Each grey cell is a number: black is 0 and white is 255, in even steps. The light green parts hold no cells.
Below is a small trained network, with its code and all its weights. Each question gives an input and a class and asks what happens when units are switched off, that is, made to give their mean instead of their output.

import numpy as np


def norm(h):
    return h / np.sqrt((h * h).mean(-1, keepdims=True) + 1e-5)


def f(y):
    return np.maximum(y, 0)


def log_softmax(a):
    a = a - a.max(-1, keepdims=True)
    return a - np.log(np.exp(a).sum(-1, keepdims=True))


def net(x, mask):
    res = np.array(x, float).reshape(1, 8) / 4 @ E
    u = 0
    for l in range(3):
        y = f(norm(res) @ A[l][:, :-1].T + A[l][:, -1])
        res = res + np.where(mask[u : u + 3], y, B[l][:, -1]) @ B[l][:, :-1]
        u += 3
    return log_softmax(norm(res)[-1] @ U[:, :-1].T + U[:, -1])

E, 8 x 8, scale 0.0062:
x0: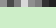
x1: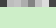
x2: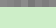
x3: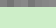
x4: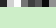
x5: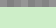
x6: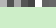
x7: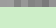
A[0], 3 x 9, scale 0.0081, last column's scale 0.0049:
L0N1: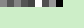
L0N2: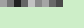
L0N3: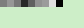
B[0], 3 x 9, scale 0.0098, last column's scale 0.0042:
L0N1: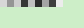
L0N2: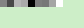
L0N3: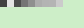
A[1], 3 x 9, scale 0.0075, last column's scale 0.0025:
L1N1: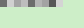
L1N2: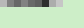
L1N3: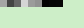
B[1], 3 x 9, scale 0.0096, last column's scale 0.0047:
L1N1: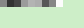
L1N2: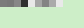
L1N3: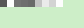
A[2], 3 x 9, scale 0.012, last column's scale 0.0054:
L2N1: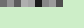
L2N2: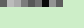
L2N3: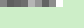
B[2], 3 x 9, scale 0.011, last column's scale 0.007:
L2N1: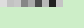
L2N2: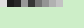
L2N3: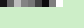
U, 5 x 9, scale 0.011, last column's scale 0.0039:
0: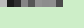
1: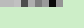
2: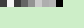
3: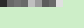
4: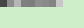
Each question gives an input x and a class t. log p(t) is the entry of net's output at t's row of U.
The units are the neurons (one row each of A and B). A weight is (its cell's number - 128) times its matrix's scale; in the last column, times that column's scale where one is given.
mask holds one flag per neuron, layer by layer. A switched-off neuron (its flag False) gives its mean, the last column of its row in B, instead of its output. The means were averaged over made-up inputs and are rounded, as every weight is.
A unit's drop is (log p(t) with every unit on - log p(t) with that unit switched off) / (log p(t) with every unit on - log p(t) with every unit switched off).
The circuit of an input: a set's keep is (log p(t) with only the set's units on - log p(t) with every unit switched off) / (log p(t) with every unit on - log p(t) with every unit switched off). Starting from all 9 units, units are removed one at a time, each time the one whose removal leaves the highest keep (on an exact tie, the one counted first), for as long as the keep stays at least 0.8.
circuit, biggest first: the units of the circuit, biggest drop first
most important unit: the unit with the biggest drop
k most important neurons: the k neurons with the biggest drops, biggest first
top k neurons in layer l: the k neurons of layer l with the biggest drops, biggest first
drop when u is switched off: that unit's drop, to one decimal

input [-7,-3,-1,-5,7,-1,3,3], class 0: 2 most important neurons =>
L2N2, L1N3
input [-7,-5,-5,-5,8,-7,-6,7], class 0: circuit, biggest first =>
L2N2
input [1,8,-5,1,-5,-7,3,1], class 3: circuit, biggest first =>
L1N1, L2N3
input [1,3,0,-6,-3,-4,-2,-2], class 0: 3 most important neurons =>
L0N2, L2N3, L1N2
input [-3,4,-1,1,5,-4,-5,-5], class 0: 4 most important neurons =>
L2N2, L0N1, L1N2, L1N3
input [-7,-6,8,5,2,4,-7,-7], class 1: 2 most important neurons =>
L2N1, L1N3
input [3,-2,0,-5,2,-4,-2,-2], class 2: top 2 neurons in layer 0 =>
L0N1, L0N3
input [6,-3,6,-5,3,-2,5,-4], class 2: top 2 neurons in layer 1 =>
L1N3, L1N1
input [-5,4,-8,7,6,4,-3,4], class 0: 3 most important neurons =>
L2N2, L1N3, L1N2
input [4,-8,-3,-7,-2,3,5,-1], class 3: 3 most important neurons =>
L1N2, L2N3, L2N1
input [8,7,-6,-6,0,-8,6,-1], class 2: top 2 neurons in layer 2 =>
L2N1, L2N3
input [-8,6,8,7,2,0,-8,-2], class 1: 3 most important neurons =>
L2N1, L1N3, L1N2
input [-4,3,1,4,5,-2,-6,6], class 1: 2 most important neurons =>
L2N1, L0N2
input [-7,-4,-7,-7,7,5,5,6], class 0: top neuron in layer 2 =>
L2N2
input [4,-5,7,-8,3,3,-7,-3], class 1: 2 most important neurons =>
L2N1, L1N1
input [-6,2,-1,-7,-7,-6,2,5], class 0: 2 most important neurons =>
L0N2, L1N3
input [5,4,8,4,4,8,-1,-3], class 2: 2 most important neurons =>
L1N3, L0N3
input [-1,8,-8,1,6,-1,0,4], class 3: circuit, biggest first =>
L1N1, L1N3
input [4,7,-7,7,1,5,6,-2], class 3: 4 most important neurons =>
L1N1, L2N1, L0N2, L2N3
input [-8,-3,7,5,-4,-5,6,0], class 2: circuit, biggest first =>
L0N3
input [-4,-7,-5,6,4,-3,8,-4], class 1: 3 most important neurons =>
L0N1, L1N1, L0N2
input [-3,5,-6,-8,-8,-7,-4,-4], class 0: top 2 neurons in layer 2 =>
L2N3, L2N1
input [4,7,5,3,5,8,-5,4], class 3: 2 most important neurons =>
L1N1, L0N2
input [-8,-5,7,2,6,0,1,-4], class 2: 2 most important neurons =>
L0N3, L0N2
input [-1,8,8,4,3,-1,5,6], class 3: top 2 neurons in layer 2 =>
L2N1, L2N3
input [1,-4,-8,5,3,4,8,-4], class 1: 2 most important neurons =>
L0N1, L1N1
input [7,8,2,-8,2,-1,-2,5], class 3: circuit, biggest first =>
L1N1
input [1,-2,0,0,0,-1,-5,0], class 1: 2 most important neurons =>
L2N1, L1N1
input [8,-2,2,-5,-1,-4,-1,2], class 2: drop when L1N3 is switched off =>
0.8
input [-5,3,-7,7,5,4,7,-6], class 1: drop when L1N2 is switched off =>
0.2
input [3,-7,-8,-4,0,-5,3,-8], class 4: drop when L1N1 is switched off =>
0.2
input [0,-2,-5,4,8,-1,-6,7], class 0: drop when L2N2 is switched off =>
1.2
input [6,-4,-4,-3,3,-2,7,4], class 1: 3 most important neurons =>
L0N1, L1N1, L1N3
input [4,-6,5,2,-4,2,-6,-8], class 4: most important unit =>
L1N2
